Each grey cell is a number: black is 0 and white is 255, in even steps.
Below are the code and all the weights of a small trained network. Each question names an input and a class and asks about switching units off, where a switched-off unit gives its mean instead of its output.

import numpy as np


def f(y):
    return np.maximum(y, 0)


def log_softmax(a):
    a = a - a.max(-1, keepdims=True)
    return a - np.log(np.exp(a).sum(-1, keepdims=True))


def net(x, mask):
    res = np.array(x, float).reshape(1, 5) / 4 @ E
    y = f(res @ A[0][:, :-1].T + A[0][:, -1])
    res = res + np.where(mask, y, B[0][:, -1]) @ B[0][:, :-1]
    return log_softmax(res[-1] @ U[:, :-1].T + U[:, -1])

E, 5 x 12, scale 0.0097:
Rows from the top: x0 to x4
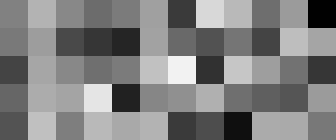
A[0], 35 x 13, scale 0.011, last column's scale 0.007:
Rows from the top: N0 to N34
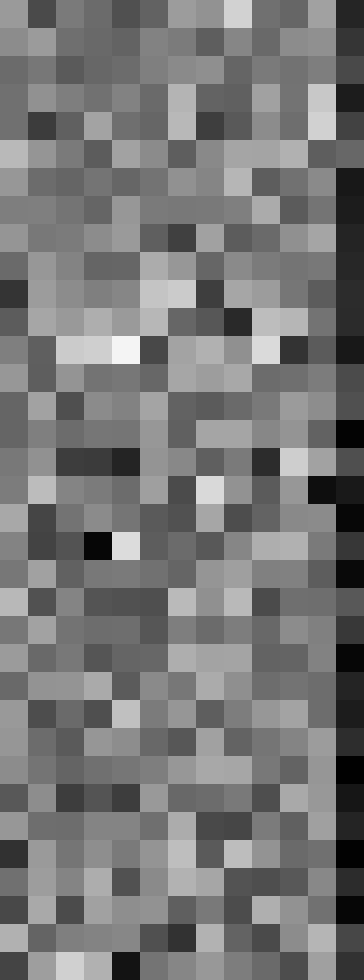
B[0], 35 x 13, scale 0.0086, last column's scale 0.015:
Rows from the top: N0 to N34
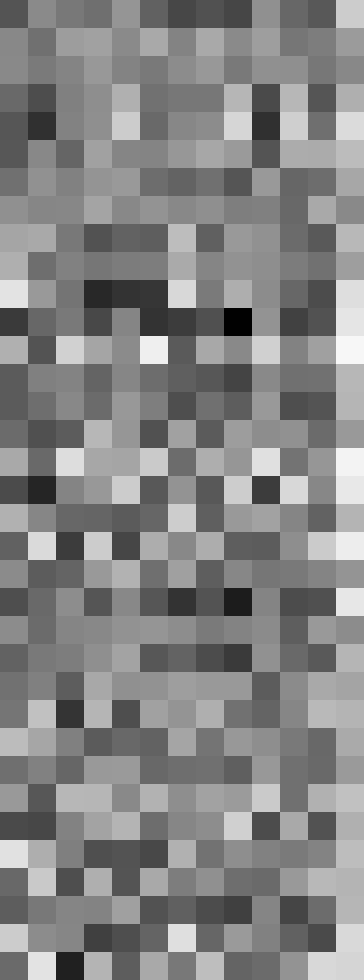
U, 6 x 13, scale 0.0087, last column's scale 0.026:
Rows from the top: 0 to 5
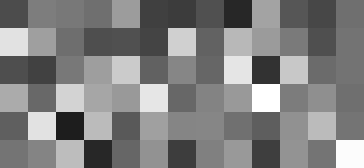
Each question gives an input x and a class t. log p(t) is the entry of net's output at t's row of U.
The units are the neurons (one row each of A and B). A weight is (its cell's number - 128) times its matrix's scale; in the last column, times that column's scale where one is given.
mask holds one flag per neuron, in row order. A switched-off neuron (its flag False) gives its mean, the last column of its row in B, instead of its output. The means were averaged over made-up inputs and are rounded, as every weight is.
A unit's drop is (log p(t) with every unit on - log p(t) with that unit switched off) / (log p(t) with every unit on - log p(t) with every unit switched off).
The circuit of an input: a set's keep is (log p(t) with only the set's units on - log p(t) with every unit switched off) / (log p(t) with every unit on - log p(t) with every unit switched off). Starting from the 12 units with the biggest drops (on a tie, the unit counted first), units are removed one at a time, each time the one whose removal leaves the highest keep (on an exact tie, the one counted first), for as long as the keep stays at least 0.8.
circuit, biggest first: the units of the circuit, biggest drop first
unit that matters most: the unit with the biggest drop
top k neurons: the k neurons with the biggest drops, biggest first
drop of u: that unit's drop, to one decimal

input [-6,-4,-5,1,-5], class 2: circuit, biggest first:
[N4]
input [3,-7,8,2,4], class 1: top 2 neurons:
[N10, N30]
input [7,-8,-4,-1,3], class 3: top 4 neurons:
[N12, N4, N29, N3]
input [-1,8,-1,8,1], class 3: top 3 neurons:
[N16, N28, N19]
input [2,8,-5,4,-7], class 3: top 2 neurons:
[N16, N28]
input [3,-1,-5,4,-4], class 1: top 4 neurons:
[N33, N11, N19, N18]
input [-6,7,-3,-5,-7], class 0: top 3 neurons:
[N21, N0, N12]
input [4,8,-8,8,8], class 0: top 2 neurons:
[N11, N32]
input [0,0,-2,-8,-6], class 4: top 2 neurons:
[N19, N25]
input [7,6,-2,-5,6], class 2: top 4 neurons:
[N17, N5, N21, N12]
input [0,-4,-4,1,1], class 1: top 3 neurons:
[N16, N33, N28]
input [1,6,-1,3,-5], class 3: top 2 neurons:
[N16, N11]
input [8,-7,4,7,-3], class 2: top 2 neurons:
[N17, N16]
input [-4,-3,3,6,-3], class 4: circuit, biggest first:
[N34]
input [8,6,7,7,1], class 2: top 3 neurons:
[N17, N33, N24]
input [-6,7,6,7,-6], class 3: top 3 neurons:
[N16, N28, N19]
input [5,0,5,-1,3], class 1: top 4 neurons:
[N10, N4, N30, N29]
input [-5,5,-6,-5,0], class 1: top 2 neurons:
[N33, N12]
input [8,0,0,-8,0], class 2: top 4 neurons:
[N17, N34, N15, N31]
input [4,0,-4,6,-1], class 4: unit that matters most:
N34
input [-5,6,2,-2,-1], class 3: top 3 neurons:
[N16, N17, N28]
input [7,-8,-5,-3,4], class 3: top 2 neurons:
[N12, N4]
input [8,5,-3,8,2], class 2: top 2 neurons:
[N17, N19]
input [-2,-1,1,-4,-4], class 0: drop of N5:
0.2
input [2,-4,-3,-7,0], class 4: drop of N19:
0.1
